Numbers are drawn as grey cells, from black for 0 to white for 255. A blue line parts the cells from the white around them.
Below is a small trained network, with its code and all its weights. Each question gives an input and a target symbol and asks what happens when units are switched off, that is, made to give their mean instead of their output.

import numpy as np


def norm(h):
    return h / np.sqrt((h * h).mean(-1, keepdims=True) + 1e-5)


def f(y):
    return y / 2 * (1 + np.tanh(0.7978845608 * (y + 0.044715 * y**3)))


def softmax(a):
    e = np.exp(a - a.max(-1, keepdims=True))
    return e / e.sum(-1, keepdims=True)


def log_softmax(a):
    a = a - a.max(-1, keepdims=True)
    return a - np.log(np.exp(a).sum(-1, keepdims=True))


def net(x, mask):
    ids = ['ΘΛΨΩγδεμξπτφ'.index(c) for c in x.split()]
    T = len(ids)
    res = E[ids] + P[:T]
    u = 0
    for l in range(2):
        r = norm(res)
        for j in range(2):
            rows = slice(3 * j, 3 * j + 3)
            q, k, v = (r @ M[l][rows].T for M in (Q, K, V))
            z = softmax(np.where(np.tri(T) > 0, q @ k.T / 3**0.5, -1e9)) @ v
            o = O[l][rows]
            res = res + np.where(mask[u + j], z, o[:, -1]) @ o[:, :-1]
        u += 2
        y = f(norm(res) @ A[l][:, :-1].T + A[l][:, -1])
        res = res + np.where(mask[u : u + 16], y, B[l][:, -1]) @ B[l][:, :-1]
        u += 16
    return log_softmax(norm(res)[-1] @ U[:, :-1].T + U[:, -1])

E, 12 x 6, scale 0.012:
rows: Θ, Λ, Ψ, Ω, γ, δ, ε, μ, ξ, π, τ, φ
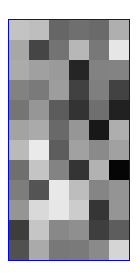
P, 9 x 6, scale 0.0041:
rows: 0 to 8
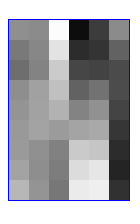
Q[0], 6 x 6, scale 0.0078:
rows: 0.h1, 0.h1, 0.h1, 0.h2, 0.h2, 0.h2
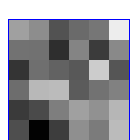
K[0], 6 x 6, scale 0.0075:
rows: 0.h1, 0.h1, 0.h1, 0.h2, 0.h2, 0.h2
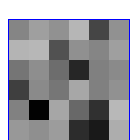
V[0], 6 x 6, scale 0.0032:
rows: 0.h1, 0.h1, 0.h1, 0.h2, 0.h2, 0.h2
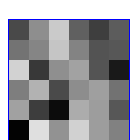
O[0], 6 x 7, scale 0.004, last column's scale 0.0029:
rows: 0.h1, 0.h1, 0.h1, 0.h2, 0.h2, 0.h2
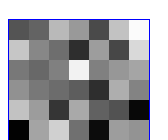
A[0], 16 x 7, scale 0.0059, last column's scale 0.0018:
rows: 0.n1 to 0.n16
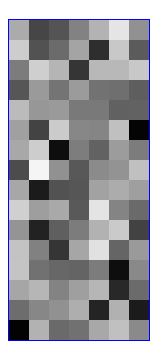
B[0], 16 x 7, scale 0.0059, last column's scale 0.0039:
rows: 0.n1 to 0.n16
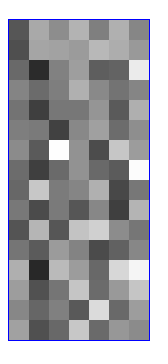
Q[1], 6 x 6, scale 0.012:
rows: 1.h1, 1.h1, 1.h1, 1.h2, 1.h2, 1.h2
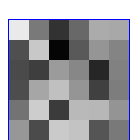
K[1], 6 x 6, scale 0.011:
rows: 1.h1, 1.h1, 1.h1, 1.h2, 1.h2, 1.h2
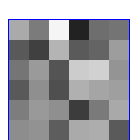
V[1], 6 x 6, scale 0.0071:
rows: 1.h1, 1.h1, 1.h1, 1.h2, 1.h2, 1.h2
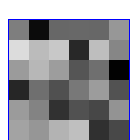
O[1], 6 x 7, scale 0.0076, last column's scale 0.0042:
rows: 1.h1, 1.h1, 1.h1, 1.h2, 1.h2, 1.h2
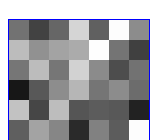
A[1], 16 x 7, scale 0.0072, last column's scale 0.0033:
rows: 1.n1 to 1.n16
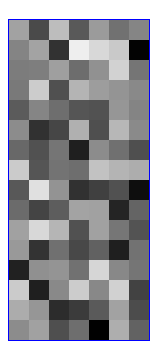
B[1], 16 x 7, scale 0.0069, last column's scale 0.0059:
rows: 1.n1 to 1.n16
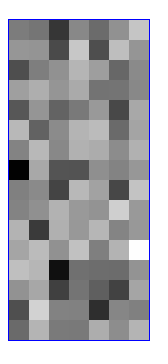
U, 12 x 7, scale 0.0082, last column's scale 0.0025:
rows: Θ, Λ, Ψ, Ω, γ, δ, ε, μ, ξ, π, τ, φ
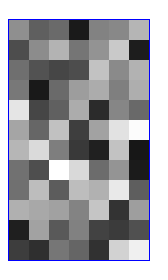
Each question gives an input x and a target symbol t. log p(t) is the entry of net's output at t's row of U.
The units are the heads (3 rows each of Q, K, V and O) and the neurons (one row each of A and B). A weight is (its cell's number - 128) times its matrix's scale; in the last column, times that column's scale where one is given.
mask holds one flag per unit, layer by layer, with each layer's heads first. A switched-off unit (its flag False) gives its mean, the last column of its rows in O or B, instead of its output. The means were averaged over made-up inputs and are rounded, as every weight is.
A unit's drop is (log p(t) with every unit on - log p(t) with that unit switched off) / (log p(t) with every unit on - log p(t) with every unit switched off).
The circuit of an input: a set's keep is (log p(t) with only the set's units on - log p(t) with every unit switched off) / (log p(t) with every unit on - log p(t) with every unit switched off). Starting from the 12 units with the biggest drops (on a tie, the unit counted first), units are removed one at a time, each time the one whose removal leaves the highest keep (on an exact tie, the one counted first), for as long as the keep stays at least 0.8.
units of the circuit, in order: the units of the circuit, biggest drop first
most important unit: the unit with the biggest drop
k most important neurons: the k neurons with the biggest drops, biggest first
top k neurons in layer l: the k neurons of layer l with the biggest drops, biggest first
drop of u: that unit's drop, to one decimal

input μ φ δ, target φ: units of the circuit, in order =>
1.h1, 0.n16
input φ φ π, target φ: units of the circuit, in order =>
1.h1, 0.n16
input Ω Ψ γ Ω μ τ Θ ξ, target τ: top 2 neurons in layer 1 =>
1.n12, 1.n13
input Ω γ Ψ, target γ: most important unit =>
0.n3
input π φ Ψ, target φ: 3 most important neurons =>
0.n16, 0.n3, 0.n8
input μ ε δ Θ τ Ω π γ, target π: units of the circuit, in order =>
1.h1, 0.n13
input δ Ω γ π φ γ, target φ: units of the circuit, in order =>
0.n16, 1.h1
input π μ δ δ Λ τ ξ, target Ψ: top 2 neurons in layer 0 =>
0.n8, 0.n3
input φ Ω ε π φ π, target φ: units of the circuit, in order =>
0.n16, 1.h1, 0.n7
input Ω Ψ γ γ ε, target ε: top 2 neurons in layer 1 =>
1.n16, 1.n15
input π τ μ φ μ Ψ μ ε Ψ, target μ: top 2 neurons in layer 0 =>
0.n7, 0.n3
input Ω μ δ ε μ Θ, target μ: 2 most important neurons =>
0.n7, 1.n6
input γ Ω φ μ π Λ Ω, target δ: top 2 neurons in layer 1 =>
1.n12, 1.n7
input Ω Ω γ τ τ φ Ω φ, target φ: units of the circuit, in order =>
1.h1
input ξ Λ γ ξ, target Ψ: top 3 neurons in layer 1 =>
1.n13, 1.n12, 1.n1
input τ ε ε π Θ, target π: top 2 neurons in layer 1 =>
1.n9, 1.n11
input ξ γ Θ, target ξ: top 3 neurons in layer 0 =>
0.n6, 0.n2, 0.n13
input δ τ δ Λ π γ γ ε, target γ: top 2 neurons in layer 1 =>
1.n14, 1.n6
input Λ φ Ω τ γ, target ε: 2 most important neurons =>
1.n12, 0.n1
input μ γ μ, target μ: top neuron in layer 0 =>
0.n13
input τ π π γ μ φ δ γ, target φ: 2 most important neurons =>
0.n7, 0.n16
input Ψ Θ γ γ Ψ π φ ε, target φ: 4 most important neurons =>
0.n7, 0.n12, 0.n16, 0.n11
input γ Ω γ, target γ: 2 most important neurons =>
0.n13, 1.n14
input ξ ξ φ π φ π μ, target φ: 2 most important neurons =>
0.n16, 0.n8
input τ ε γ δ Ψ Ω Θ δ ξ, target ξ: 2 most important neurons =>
0.n7, 1.n2
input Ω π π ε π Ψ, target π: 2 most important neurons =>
0.n7, 0.n13
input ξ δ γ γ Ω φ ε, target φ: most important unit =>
0.n7
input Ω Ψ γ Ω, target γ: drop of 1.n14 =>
0.5
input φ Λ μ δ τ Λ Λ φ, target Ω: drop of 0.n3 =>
0.1
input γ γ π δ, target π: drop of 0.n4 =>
0.0
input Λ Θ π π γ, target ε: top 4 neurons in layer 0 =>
0.n1, 0.n13, 0.n6, 0.n11
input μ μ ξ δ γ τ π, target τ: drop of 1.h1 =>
0.2
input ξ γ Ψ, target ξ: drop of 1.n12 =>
0.2
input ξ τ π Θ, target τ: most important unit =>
0.h2
